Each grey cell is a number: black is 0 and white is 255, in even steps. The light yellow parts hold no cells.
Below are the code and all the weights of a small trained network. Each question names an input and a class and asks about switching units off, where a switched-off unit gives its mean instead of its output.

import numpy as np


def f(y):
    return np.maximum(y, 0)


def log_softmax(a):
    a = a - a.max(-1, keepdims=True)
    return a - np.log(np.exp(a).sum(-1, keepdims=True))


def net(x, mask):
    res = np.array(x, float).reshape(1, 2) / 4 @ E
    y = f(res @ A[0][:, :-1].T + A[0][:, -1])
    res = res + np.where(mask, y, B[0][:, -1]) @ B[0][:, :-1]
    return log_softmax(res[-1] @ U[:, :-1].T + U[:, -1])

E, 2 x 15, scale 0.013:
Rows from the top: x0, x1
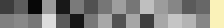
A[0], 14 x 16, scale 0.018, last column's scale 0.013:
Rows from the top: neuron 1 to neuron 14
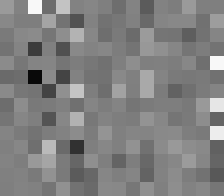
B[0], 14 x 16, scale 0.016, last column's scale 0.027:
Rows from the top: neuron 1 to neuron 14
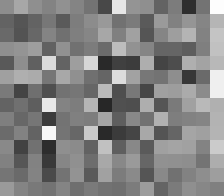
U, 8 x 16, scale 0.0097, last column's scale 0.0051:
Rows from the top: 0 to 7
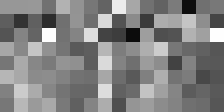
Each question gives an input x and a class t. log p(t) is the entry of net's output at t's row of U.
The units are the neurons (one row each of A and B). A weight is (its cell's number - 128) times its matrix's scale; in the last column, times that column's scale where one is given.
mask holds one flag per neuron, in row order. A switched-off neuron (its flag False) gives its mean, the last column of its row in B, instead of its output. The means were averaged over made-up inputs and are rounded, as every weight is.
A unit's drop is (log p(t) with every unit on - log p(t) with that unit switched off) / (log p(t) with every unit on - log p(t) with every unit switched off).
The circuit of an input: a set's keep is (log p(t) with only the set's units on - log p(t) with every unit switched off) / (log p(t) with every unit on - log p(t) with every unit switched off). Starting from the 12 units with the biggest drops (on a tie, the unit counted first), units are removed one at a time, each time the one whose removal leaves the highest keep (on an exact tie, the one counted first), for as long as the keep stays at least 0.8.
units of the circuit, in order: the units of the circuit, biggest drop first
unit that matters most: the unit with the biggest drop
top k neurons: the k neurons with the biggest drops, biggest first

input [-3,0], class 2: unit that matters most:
neuron 6
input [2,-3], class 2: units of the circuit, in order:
neuron 11; neuron 1
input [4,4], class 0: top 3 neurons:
neuron 6; neuron 7; neuron 4
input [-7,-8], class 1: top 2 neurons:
neuron 7; neuron 6
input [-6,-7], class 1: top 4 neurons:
neuron 7; neuron 6; neuron 3; neuron 9
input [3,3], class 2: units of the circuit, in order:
neuron 1; neuron 7
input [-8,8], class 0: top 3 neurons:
neuron 1; neuron 7; neuron 3
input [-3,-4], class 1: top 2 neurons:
neuron 6; neuron 7
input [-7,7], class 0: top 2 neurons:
neuron 1; neuron 7
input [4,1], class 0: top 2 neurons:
neuron 6; neuron 4
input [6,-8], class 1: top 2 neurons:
neuron 7; neuron 1
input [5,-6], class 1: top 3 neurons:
neuron 7; neuron 1; neuron 3
